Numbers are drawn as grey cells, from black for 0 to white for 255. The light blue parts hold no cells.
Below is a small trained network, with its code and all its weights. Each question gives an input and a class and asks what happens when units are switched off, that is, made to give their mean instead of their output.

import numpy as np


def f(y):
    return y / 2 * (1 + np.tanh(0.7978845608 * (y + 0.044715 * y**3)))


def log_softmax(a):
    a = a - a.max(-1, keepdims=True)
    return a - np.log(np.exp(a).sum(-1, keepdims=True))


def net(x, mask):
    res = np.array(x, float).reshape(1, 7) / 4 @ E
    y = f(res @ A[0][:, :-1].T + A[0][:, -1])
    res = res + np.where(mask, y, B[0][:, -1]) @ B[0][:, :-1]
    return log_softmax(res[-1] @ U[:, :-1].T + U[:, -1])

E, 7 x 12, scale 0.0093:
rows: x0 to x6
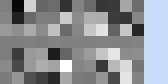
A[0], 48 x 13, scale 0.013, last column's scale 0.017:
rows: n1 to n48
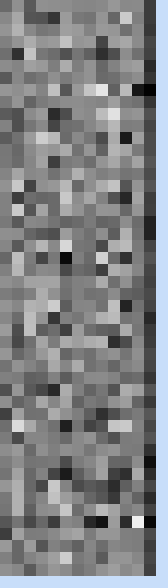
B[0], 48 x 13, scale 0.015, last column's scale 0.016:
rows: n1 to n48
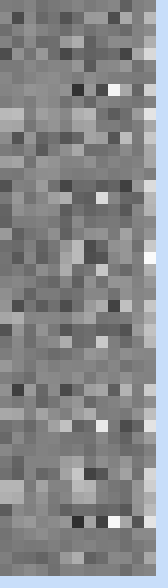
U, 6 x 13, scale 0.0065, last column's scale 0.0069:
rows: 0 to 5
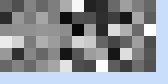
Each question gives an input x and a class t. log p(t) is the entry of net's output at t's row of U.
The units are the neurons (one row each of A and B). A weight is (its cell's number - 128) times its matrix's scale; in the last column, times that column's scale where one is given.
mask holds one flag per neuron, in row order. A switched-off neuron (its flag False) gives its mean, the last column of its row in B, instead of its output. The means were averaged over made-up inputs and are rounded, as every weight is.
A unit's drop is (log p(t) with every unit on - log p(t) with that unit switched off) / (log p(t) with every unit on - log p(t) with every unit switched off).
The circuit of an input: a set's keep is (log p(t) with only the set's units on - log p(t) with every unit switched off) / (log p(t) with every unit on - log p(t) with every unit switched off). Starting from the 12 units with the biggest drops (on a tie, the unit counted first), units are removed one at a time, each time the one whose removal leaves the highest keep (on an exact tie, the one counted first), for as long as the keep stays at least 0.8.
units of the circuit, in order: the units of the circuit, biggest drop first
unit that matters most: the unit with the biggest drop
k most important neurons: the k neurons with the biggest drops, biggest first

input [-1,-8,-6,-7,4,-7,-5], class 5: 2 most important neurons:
(n36, n23)
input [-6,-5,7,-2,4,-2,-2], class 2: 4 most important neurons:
(n8, n5, n28, n24)
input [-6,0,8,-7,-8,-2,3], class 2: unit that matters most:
n8
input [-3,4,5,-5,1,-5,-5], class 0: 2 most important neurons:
(n22, n44)
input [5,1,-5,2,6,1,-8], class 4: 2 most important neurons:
(n12, n26)
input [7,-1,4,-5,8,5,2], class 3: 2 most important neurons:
(n10, n27)
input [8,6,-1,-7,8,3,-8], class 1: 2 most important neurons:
(n5, n28)
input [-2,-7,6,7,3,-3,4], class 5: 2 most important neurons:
(n36, n44)
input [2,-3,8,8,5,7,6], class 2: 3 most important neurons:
(n8, n22, n40)
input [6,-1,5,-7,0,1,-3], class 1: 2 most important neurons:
(n5, n44)
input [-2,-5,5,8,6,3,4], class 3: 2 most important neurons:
(n10, n44)
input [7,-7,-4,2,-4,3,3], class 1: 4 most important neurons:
(n5, n28, n17, n29)
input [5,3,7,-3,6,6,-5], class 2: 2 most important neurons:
(n8, n22)
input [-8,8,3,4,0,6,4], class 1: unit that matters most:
n16
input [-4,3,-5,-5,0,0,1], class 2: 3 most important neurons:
(n44, n5, n28)
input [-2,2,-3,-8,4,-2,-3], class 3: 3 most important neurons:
(n8, n10, n33)
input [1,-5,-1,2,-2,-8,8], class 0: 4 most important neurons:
(n22, n40, n26, n12)
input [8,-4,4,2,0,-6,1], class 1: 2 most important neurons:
(n28, n5)
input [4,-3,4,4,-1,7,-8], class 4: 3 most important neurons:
(n26, n12, n22)
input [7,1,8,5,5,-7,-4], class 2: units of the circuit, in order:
(n8)
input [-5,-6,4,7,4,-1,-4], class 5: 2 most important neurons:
(n36, n5)
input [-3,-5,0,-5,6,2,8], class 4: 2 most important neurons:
(n2, n33)
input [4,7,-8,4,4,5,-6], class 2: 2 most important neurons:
(n44, n36)
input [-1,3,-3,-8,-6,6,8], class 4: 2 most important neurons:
(n33, n2)
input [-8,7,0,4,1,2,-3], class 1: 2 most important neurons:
(n16, n43)
